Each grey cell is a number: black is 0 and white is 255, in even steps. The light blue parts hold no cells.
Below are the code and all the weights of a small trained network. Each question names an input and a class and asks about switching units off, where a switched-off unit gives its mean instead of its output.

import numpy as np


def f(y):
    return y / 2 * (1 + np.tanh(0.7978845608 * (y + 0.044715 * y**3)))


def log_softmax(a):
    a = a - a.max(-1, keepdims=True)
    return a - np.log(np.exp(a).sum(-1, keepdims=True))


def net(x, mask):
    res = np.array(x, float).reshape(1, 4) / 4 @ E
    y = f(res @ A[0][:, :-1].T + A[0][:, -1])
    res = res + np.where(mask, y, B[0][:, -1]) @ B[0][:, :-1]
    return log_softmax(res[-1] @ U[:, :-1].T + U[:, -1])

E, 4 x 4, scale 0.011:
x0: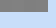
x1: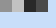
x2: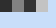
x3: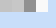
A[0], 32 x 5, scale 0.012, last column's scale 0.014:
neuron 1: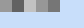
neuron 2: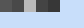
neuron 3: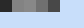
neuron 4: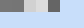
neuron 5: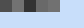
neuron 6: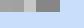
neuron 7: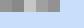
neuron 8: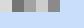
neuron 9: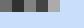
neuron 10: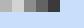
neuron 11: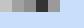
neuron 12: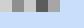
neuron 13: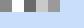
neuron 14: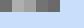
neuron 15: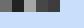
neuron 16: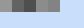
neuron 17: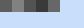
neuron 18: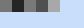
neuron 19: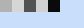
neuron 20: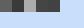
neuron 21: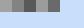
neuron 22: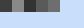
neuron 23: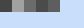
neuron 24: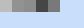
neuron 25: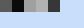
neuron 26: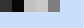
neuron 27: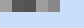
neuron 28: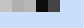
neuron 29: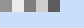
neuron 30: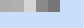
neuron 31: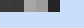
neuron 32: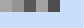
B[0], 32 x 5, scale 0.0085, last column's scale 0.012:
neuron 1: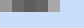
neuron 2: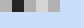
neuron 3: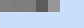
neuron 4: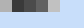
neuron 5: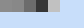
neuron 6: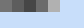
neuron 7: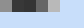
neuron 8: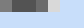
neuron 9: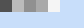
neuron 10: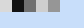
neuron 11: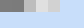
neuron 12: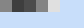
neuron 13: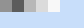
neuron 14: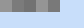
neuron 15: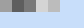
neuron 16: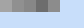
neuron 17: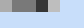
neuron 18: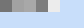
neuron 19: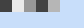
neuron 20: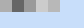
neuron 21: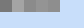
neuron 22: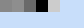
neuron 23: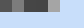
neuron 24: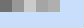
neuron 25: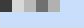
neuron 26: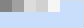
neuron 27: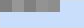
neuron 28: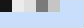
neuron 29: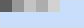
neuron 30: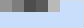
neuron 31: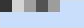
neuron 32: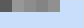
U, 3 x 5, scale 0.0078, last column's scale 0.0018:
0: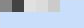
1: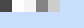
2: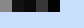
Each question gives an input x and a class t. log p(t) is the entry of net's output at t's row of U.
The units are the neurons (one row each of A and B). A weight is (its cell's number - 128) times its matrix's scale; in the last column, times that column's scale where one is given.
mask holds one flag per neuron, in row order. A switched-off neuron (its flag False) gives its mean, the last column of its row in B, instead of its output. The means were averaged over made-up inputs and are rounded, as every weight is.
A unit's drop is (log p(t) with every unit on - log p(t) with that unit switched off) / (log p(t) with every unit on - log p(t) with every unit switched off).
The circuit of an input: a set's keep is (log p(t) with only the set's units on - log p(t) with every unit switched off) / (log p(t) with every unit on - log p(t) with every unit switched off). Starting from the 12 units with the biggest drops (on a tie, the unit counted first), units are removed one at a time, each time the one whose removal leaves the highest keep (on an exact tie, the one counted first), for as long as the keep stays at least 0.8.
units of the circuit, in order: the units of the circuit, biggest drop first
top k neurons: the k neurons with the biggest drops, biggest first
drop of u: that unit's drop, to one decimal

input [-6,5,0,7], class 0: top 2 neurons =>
(neuron 13; neuron 10)
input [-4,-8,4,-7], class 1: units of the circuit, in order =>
(neuron 25)
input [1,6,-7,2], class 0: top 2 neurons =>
(neuron 10; neuron 12)
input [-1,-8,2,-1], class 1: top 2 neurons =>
(neuron 25; neuron 31)
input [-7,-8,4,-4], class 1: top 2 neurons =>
(neuron 25; neuron 31)
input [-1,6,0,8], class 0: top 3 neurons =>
(neuron 13; neuron 10; neuron 28)
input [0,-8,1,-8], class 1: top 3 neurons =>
(neuron 25; neuron 31; neuron 9)
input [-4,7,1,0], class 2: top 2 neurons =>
(neuron 26; neuron 28)
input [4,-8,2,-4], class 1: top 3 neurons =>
(neuron 25; neuron 31; neuron 13)
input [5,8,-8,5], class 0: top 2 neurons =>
(neuron 10; neuron 12)
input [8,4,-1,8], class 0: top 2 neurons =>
(neuron 13; neuron 10)
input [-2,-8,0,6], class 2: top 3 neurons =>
(neuron 4; neuron 7; neuron 8)
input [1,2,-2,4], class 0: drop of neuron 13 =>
0.1
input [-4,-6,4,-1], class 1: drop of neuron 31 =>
0.1
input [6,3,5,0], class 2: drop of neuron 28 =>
0.2
